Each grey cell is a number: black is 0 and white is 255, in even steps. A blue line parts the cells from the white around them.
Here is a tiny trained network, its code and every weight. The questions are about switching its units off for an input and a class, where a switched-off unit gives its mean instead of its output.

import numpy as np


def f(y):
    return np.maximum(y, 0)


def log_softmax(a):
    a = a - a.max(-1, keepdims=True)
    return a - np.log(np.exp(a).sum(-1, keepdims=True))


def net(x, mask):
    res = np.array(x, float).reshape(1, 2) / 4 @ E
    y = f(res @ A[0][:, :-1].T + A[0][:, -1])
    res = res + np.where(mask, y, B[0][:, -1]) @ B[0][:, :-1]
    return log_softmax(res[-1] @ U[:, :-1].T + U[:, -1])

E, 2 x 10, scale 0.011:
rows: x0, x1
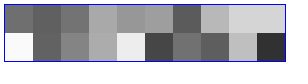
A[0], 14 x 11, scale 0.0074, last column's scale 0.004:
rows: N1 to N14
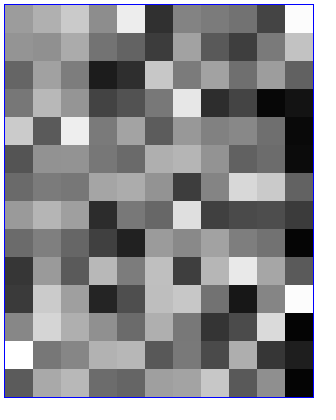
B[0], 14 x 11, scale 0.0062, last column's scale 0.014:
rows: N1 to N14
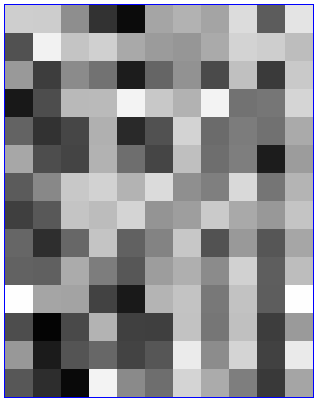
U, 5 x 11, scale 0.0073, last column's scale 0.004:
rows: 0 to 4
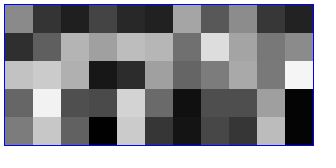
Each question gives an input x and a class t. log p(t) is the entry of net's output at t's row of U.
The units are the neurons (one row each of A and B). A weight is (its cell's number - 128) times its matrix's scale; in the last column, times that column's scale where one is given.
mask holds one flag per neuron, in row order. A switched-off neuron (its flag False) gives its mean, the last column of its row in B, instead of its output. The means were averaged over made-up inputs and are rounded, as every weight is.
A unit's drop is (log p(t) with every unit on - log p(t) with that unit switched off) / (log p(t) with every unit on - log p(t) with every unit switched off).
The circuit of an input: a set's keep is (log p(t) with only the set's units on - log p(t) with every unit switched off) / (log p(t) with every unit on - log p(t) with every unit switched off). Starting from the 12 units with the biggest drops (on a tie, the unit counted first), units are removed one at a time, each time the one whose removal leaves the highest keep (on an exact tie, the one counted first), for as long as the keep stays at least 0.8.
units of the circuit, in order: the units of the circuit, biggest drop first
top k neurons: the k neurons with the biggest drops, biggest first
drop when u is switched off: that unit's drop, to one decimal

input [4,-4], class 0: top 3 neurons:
N4; N2; N8
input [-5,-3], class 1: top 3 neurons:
N4; N1; N8
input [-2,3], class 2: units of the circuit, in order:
N14
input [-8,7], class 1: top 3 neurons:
N4; N8; N2
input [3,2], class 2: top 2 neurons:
N4; N8
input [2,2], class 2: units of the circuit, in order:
N4; N14
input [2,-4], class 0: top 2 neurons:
N1; N2
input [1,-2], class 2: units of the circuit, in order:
N13; N4
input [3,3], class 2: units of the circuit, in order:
N4; N14
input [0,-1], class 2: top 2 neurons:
N4; N13
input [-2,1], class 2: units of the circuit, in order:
N14; N13
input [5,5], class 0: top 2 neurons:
N4; N13
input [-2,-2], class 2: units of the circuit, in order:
N13; N11
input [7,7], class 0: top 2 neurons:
N13; N4
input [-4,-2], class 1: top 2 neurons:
N4; N1
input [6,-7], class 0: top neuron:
N3
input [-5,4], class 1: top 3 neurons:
N4; N11; N8
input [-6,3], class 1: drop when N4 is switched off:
0.3
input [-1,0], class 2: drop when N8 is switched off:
0.1
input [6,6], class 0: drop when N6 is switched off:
-0.1
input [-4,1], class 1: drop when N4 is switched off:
0.3
